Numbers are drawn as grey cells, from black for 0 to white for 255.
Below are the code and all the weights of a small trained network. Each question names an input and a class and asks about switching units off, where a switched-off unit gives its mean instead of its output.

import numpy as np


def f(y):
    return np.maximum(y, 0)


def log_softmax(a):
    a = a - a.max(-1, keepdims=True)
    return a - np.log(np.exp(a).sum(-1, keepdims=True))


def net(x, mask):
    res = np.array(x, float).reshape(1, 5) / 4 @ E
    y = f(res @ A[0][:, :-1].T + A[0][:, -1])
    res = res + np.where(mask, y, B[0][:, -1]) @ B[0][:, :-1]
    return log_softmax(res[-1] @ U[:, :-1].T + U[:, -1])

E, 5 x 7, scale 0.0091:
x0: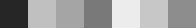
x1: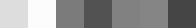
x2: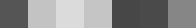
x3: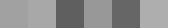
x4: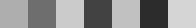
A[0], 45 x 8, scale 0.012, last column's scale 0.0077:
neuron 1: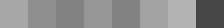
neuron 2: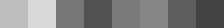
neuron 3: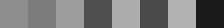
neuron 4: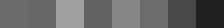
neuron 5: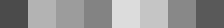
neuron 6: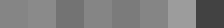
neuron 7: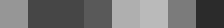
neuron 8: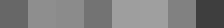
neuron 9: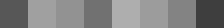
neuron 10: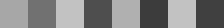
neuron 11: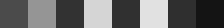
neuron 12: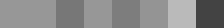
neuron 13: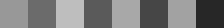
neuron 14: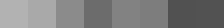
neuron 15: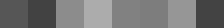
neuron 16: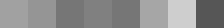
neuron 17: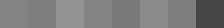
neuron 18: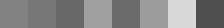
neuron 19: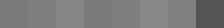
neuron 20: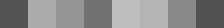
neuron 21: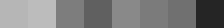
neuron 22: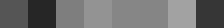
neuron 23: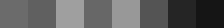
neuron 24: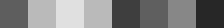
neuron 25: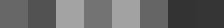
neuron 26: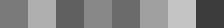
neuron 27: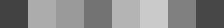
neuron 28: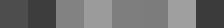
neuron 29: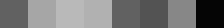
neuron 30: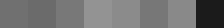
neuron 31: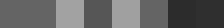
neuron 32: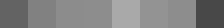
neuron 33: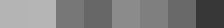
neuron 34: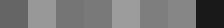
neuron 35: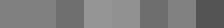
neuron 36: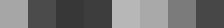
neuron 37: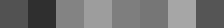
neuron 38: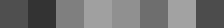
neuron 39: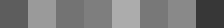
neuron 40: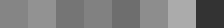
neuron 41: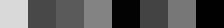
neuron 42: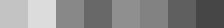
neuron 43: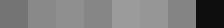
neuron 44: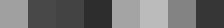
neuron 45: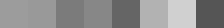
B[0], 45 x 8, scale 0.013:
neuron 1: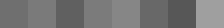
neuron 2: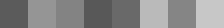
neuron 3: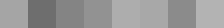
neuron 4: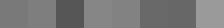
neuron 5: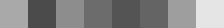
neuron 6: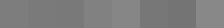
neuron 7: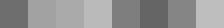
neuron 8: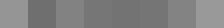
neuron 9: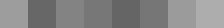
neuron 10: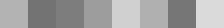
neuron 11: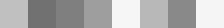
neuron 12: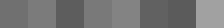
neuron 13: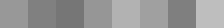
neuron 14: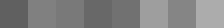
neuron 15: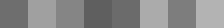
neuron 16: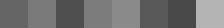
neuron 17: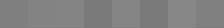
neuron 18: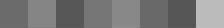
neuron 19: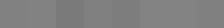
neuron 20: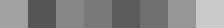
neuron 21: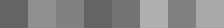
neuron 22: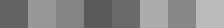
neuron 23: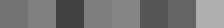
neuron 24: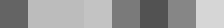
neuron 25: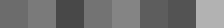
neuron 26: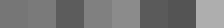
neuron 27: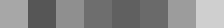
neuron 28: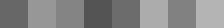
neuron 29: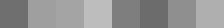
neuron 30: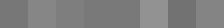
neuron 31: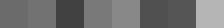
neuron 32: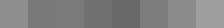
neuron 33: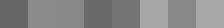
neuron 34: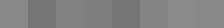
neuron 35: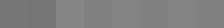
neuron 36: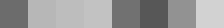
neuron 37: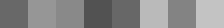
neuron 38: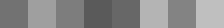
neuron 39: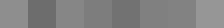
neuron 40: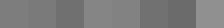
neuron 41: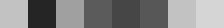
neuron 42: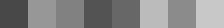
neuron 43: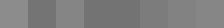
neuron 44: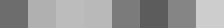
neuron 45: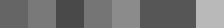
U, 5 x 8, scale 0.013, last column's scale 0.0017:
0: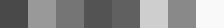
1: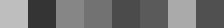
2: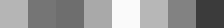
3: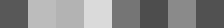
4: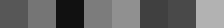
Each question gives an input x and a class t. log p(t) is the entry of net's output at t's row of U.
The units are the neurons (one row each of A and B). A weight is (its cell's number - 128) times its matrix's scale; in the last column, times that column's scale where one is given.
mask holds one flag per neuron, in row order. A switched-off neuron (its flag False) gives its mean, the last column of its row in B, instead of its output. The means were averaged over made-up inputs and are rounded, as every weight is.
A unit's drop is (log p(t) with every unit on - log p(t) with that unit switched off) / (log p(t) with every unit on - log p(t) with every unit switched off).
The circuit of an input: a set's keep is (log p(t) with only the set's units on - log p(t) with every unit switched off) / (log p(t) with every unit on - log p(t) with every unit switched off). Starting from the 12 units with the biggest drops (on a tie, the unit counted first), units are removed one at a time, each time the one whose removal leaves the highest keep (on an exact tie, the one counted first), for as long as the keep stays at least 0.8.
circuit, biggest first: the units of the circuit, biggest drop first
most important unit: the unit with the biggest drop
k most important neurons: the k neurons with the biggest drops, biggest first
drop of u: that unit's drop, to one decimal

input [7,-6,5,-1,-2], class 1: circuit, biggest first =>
neuron 5
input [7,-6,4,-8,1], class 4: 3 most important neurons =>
neuron 25; neuron 31; neuron 23
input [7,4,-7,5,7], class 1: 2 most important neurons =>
neuron 5; neuron 11
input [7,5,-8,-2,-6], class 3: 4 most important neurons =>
neuron 36; neuron 44; neuron 7; neuron 41
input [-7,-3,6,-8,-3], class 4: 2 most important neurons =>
neuron 23; neuron 25
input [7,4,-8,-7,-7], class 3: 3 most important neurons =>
neuron 36; neuron 44; neuron 7
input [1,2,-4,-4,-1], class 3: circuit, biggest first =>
neuron 36; neuron 44
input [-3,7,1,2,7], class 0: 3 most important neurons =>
neuron 42; neuron 11; neuron 2
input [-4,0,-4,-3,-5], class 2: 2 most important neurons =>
neuron 11; neuron 5
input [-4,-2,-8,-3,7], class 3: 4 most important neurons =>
neuron 36; neuron 44; neuron 11; neuron 7
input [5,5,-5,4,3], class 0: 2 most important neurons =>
neuron 42; neuron 41
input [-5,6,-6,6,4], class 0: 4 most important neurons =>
neuron 2; neuron 42; neuron 24; neuron 21
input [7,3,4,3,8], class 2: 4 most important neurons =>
neuron 10; neuron 13; neuron 41; neuron 3
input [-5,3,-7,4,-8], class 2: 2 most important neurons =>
neuron 11; neuron 24
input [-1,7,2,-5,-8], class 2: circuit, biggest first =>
neuron 11
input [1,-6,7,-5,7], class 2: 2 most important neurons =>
neuron 10; neuron 13
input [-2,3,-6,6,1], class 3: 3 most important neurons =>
neuron 36; neuron 44; neuron 7
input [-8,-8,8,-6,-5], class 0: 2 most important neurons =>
neuron 37; neuron 15
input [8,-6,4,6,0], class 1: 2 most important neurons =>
neuron 5; neuron 27
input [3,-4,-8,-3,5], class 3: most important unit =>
neuron 36
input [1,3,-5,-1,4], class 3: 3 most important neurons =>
neuron 11; neuron 36; neuron 44
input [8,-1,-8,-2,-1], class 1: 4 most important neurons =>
neuron 5; neuron 27; neuron 20; neuron 24
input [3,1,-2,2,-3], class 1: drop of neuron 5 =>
0.2
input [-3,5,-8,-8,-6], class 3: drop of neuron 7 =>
0.4
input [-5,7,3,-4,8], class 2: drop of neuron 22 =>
0.1
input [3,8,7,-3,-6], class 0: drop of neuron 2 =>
0.1
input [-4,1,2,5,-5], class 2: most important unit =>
neuron 11
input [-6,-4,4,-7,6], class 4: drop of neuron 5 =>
0.3
